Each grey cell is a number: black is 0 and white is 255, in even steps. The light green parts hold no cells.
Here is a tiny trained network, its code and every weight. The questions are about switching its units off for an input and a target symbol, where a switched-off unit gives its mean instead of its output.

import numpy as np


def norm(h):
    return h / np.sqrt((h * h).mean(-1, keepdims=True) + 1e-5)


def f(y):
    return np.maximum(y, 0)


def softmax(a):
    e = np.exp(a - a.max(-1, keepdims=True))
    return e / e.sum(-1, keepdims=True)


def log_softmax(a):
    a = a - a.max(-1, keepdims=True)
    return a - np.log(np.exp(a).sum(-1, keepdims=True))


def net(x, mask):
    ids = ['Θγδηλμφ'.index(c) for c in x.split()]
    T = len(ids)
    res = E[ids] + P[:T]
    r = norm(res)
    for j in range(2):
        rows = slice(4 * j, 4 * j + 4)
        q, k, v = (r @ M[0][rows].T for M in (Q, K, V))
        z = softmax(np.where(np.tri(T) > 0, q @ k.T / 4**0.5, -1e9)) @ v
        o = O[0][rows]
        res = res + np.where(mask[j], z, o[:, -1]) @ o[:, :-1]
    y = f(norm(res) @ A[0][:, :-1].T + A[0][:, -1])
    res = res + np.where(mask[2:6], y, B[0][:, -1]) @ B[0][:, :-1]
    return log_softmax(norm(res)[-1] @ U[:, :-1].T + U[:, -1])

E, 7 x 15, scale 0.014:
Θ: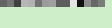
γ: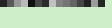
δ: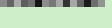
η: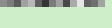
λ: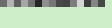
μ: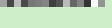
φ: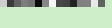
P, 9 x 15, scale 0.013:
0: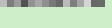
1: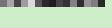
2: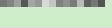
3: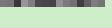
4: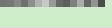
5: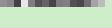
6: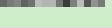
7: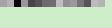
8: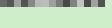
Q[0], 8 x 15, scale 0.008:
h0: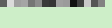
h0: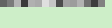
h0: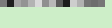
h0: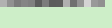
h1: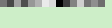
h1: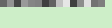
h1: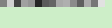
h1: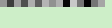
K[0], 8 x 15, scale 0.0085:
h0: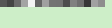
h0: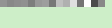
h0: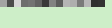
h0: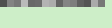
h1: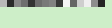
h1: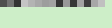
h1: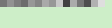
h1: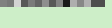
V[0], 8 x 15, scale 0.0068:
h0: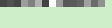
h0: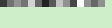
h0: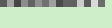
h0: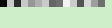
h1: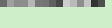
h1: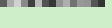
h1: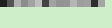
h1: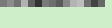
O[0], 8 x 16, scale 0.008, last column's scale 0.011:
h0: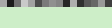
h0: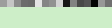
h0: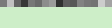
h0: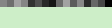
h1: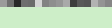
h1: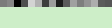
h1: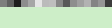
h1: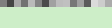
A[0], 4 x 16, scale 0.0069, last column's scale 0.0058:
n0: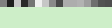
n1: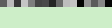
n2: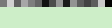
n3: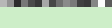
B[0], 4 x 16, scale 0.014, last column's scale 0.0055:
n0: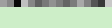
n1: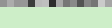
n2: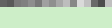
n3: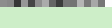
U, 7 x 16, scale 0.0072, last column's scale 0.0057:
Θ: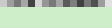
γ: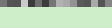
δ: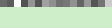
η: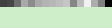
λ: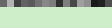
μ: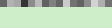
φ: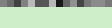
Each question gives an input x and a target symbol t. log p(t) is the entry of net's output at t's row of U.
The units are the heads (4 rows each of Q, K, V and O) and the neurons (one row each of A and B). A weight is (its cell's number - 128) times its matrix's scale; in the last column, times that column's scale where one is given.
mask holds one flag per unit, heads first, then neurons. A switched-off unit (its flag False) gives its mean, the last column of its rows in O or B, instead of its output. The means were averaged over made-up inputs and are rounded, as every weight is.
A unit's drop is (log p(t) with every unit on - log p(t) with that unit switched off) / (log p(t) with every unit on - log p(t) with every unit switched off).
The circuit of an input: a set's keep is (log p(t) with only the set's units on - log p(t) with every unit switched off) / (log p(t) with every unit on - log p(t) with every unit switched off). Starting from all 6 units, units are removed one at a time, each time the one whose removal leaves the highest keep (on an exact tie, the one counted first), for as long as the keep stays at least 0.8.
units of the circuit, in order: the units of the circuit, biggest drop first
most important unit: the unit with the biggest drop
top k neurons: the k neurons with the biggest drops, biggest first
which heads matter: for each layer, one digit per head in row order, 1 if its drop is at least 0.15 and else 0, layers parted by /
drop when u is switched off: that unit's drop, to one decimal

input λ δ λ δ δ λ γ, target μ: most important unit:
h1
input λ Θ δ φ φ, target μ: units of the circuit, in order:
(h1, h0)
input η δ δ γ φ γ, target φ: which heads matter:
10
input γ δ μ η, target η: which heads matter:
00
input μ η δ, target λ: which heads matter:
11
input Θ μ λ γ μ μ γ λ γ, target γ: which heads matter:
10
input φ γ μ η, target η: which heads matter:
00
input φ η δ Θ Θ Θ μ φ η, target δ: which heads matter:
01
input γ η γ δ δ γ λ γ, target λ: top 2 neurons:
(n3, n2)
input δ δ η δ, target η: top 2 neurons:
(n2, n3)
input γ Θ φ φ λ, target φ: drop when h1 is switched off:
0.2
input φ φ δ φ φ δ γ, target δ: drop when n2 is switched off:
0.0
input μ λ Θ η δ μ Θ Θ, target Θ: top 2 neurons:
(n1, n2)
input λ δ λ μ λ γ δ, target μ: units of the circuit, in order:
(h1)
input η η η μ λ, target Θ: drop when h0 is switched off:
0.7
